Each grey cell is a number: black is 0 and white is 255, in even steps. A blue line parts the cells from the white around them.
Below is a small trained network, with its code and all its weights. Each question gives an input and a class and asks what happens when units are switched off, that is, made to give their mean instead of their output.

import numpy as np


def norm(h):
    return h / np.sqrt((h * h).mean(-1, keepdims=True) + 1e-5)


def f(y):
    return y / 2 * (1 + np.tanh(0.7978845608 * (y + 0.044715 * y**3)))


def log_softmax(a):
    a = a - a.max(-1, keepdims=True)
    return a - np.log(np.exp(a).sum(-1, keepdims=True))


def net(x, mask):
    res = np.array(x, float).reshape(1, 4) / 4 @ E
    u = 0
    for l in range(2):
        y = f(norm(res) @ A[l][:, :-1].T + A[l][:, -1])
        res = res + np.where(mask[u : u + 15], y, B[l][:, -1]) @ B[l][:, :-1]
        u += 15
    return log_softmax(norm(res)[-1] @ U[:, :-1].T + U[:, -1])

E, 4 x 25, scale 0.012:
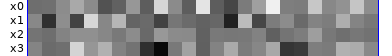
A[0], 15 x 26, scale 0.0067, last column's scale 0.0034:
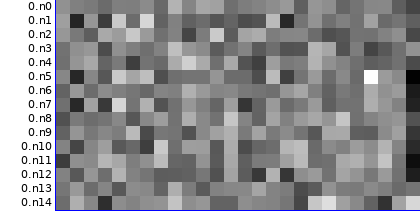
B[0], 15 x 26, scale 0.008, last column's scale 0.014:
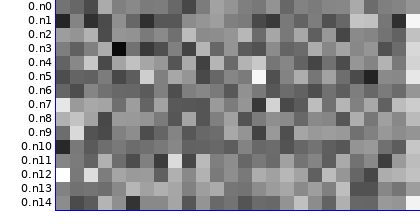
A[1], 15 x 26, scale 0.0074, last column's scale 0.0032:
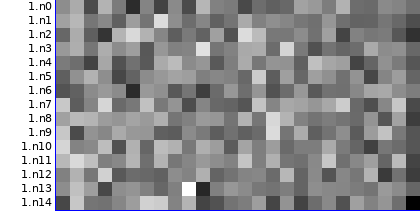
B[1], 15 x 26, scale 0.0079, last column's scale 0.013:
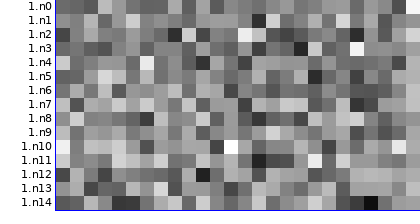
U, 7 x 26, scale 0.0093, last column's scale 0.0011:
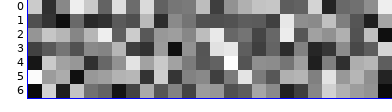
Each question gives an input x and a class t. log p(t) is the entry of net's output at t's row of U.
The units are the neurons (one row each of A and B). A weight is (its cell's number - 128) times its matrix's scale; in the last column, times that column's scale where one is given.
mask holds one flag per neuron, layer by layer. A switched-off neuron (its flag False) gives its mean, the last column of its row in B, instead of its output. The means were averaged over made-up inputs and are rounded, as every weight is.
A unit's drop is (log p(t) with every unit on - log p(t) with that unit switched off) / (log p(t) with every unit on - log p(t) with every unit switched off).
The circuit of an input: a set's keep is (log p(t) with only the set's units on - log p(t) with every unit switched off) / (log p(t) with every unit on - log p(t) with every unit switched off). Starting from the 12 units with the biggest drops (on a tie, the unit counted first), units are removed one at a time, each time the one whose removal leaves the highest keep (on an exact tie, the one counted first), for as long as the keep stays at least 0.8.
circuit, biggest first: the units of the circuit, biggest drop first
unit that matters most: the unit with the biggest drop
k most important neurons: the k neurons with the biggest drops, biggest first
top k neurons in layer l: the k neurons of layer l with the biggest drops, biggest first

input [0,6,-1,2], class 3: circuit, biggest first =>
(0.n14)
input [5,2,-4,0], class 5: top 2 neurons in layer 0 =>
(0.n8; 0.n14)
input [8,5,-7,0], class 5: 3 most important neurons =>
(0.n8; 0.n14; 0.n3)
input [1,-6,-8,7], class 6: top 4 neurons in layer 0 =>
(0.n7; 0.n4; 0.n11; 0.n12)
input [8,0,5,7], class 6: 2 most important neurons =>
(0.n10; 0.n14)
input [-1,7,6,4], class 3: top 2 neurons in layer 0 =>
(0.n1; 0.n5)
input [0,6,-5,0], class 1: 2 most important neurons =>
(0.n1; 0.n4)
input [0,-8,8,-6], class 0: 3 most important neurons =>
(0.n1; 0.n14; 0.n3)
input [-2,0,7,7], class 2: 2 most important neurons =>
(0.n1; 0.n2)
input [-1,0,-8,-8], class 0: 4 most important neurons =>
(0.n14; 0.n1; 0.n3; 0.n10)
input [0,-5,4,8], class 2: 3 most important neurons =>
(0.n2; 0.n14; 0.n1)
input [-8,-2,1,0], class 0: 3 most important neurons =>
(0.n14; 0.n4; 0.n1)
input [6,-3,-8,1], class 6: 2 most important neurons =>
(0.n11; 0.n5)
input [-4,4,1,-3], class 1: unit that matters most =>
0.n1
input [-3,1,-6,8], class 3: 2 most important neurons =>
(0.n7; 0.n12)
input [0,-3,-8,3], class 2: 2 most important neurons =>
(0.n14; 0.n1)
